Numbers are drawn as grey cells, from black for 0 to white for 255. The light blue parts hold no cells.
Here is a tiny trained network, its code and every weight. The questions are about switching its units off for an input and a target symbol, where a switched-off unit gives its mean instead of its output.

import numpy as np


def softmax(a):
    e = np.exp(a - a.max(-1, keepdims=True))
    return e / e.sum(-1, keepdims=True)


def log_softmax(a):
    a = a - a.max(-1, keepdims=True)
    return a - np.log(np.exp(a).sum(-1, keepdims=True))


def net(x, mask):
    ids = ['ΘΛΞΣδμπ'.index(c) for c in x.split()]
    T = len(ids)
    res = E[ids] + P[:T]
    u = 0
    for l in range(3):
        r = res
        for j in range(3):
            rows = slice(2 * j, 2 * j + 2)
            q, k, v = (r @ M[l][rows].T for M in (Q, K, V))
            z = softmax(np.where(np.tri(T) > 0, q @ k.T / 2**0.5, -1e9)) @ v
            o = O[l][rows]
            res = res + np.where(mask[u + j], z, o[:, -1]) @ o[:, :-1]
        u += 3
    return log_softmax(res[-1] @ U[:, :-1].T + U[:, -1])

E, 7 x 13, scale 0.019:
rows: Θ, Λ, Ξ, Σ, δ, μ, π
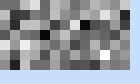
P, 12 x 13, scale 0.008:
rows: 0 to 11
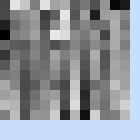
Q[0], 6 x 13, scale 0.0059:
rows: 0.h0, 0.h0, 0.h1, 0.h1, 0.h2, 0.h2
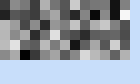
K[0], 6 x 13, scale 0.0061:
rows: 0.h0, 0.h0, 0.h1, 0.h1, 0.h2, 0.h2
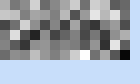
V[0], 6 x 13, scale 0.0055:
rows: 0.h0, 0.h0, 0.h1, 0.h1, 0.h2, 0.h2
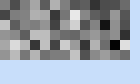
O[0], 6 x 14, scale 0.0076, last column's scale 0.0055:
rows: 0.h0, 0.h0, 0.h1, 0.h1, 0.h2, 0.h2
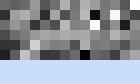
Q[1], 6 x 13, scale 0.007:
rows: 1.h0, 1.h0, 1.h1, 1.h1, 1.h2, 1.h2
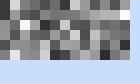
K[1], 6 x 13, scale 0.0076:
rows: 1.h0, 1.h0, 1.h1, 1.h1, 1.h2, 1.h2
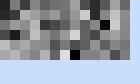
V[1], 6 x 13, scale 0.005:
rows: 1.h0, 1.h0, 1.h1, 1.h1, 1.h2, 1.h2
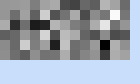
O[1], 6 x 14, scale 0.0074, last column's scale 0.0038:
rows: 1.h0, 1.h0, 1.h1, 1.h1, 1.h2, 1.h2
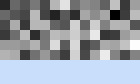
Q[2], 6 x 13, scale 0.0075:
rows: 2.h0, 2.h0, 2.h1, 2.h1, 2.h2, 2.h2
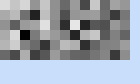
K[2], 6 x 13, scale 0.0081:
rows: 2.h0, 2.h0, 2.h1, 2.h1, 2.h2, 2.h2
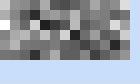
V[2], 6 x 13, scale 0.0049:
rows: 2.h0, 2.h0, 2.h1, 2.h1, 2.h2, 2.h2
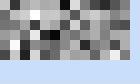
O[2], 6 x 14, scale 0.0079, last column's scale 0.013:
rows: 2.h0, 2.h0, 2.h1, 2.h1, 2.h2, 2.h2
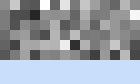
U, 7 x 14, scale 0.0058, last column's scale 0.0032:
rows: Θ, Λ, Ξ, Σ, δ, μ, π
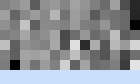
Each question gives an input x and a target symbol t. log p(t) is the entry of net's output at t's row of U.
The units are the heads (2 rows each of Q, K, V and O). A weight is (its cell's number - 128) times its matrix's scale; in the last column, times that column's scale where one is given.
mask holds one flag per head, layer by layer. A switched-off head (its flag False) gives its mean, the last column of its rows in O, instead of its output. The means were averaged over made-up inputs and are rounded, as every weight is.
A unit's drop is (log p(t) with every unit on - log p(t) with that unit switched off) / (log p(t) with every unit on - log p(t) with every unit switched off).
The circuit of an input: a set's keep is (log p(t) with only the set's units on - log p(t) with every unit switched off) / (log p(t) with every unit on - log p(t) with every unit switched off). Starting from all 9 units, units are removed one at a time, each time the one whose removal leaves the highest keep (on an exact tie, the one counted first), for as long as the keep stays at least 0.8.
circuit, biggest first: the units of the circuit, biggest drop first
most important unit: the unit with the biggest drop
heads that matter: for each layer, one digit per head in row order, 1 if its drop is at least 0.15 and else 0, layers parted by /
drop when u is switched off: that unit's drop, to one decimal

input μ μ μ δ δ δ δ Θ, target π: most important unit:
1.h2
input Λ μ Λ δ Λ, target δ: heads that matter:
001 / 010 / 100
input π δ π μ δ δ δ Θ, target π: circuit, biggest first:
1.h2, 2.h1, 1.h1, 2.h2
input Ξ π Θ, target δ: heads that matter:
100 / 100 / 001
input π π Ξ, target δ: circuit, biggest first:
1.h2, 2.h2
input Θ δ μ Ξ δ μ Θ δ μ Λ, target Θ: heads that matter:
110 / 000 / 100
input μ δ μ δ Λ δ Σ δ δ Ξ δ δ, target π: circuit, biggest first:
1.h1, 2.h2
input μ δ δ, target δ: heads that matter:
000 / 001 / 010
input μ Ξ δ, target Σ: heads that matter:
100 / 011 / 000
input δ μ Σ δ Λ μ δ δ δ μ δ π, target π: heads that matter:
011 / 101 / 001
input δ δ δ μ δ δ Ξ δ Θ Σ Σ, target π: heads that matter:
100 / 100 / 001
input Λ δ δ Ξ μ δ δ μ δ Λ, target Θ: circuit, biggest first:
0.h0, 0.h1, 0.h2
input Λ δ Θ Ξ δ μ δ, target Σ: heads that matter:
100 / 010 / 000
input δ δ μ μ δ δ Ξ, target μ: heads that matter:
100 / 000 / 100
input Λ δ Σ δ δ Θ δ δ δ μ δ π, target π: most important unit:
0.h2
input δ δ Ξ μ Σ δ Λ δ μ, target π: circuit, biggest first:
2.h2, 1.h2
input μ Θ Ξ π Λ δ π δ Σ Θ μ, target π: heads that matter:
000 / 000 / 001
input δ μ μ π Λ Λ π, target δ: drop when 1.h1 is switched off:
0.1
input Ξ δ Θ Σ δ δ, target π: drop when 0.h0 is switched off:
0.0
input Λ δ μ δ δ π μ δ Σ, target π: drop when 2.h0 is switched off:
-0.2
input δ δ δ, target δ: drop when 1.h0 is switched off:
-0.1
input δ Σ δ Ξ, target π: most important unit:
1.h1
